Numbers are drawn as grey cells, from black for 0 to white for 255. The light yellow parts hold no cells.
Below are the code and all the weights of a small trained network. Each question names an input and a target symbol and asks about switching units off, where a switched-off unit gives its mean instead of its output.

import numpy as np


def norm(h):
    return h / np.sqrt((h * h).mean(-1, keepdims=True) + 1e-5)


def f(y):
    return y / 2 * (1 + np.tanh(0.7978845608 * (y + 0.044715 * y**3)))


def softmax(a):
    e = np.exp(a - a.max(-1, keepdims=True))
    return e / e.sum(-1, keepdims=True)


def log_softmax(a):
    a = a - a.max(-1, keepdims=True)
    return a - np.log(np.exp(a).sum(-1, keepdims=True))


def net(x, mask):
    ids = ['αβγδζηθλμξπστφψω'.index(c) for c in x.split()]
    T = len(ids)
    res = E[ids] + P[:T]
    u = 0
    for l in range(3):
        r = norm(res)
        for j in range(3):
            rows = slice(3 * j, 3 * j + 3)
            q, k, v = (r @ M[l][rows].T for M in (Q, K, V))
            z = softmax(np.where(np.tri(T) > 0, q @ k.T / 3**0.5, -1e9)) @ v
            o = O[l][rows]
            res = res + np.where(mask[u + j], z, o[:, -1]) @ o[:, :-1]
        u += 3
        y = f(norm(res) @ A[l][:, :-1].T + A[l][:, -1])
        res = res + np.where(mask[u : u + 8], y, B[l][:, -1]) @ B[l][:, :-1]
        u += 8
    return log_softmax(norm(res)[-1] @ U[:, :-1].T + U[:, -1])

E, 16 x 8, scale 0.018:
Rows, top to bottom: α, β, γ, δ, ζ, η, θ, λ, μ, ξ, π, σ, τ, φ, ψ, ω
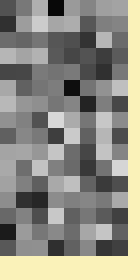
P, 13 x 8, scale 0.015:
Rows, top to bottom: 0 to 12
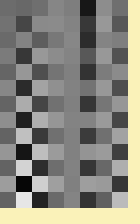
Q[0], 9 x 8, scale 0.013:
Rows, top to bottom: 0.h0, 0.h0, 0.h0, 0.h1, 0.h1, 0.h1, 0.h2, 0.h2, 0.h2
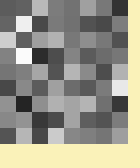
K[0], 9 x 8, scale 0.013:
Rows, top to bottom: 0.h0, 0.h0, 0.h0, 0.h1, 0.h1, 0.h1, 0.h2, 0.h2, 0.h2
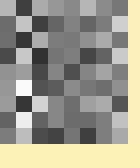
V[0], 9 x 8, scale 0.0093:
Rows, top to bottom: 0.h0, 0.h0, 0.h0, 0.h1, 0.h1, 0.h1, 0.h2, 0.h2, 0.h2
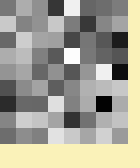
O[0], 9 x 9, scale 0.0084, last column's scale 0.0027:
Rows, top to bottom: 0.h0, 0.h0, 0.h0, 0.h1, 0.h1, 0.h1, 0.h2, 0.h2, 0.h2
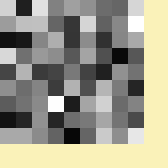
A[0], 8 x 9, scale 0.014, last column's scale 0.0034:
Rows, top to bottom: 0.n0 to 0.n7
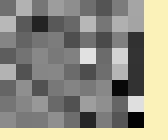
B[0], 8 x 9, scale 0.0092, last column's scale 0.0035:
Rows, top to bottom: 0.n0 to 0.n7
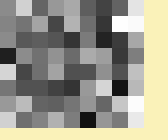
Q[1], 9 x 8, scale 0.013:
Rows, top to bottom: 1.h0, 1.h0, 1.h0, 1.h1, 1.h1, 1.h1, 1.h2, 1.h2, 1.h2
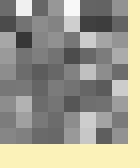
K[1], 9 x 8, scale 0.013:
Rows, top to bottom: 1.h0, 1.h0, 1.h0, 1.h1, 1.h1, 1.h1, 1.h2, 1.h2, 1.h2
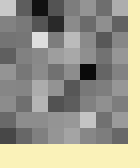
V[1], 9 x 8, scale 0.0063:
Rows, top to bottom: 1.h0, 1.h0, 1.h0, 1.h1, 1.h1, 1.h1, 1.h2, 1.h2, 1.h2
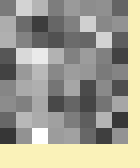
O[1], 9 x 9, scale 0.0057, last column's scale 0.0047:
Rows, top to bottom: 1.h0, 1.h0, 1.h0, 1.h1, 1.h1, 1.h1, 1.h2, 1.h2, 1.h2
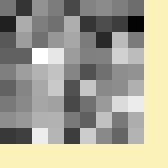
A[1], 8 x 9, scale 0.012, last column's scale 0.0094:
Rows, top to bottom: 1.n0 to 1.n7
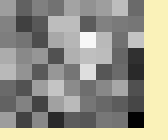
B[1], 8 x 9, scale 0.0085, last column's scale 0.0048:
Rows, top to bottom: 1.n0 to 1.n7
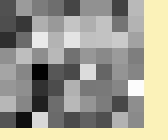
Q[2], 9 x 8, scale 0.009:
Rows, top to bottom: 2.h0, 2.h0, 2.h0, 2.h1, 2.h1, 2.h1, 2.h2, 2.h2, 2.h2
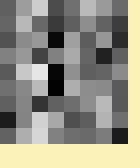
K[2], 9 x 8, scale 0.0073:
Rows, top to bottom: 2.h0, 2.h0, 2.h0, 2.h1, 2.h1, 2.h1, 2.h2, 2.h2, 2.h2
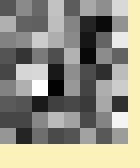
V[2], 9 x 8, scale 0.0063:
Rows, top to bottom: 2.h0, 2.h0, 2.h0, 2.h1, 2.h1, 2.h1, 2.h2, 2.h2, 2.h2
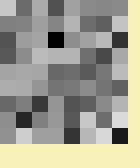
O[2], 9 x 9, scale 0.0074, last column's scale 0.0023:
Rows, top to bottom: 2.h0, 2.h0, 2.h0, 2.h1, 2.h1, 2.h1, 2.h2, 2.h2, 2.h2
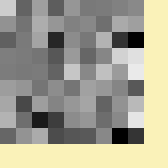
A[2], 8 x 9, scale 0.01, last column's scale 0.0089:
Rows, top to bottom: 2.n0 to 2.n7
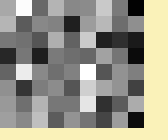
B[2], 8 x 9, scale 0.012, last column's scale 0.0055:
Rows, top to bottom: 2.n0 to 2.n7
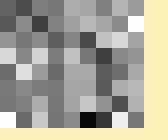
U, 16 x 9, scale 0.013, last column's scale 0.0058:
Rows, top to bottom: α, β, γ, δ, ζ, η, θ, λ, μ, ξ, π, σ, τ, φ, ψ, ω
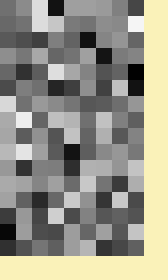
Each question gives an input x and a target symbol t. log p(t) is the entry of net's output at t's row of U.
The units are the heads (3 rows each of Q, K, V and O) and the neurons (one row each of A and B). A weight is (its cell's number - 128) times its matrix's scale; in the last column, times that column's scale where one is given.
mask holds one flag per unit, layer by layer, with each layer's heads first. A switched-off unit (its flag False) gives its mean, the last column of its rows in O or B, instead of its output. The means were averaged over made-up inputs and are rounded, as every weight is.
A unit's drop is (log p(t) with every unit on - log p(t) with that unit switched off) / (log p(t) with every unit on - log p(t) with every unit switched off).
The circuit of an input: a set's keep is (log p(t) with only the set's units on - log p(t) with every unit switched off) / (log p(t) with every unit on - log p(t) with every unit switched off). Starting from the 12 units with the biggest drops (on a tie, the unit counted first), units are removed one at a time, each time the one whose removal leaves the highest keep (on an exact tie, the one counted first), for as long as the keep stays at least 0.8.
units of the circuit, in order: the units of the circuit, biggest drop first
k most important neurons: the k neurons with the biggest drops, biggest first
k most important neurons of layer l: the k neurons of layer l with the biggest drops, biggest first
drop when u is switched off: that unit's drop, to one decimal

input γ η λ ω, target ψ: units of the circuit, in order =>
0.h0
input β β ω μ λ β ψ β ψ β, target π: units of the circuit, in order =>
0.h2; 1.h0
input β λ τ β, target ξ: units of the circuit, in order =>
0.h2; 0.h0; 0.n6
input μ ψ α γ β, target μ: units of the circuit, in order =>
0.h0; 0.h1; 1.n5
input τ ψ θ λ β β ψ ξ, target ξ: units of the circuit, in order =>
0.h2; 0.h0
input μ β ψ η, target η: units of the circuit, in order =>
0.h0; 0.h2
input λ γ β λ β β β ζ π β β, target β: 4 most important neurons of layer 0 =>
0.n5; 0.n4; 0.n2; 0.n1
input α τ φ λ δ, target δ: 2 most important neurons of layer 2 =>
2.n6; 2.n2
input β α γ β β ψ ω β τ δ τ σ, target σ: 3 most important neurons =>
2.n6; 0.n1; 1.n4
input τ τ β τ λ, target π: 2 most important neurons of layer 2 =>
2.n0; 2.n4
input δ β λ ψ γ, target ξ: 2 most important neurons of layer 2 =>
2.n1; 2.n0
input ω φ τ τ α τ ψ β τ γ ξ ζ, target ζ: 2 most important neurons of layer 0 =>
0.n6; 0.n1
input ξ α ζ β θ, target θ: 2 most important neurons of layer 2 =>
2.n7; 2.n1
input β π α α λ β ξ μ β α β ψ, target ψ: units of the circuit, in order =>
0.h1
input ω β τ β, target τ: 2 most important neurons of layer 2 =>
2.n5; 2.n1
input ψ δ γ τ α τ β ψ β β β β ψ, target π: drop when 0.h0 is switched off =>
0.3
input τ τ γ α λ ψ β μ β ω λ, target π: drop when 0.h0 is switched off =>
0.1
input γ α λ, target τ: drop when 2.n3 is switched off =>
0.0
